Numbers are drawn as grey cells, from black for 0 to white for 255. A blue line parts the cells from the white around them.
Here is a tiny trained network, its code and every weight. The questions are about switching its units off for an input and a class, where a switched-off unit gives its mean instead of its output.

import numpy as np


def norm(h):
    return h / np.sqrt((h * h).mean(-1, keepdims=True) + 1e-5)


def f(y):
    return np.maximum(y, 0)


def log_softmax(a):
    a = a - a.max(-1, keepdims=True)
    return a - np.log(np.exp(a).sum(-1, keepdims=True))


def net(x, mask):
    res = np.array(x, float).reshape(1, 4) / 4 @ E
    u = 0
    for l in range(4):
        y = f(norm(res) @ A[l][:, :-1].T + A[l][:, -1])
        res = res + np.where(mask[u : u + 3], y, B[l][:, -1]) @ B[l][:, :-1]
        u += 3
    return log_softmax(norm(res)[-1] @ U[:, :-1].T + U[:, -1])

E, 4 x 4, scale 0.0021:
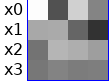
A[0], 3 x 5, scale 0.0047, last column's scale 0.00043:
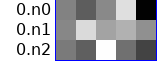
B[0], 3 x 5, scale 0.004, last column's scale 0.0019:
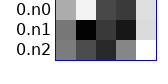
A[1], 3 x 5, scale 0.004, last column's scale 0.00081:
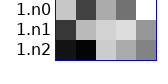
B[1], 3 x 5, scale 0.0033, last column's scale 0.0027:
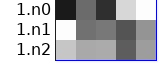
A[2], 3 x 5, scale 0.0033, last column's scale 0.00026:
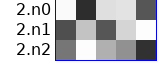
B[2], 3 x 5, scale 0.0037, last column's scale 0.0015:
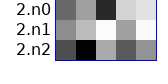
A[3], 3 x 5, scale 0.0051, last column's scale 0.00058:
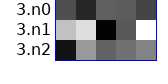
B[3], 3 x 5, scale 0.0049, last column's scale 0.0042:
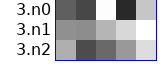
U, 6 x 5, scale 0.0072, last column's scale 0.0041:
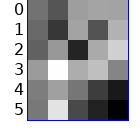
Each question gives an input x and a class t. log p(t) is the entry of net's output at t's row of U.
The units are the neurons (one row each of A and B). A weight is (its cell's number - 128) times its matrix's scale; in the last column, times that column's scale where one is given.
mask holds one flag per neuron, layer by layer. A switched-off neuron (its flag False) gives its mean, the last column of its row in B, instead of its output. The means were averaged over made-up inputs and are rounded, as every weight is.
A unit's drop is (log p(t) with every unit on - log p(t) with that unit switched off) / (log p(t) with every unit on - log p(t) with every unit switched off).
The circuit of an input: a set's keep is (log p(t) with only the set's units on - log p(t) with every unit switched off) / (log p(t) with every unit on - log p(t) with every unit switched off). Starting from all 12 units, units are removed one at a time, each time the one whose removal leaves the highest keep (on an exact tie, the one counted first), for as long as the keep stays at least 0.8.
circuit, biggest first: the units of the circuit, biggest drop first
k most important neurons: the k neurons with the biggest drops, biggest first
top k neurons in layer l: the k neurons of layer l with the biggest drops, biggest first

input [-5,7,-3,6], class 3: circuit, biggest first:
[3.n1; 1.n0]
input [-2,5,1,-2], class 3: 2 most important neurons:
[3.n1; 3.n0]
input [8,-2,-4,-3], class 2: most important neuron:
[2.n0]
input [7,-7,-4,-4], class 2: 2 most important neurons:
[2.n0; 0.n1]
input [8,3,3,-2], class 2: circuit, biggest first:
[2.n0; 1.n0; 3.n0]
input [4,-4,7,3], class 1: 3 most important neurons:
[0.n1; 0.n2; 3.n0]
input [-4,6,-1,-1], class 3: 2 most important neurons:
[3.n1; 0.n1]
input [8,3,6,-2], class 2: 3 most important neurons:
[2.n0; 1.n0; 3.n0]
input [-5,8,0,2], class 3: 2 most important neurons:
[3.n1; 1.n0]
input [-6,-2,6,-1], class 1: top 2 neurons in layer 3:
[3.n1; 3.n2]
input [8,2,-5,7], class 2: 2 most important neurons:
[2.n0; 0.n1]
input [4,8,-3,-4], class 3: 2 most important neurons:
[0.n1; 3.n1]
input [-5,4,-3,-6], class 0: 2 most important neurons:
[0.n0; 3.n2]
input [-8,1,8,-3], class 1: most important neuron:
[2.n2]
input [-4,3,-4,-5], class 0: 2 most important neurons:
[0.n0; 0.n1]
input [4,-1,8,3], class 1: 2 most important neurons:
[0.n1; 3.n0]
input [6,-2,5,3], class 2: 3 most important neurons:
[2.n0; 2.n2; 3.n1]
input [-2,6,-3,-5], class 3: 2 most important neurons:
[3.n1; 0.n1]
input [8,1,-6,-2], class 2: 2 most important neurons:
[2.n0; 0.n1]
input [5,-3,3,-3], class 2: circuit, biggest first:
[2.n0]
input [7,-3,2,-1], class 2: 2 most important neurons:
[2.n0; 3.n0]
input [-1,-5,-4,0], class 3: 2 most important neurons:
[0.n1; 1.n0]
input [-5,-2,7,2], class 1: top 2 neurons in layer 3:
[3.n1; 3.n2]
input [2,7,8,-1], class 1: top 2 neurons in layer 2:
[2.n1; 2.n0]
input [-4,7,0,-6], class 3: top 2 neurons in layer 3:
[3.n1; 3.n0]
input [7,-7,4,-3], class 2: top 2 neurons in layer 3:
[3.n0; 3.n1]
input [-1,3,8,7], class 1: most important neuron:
[0.n1]
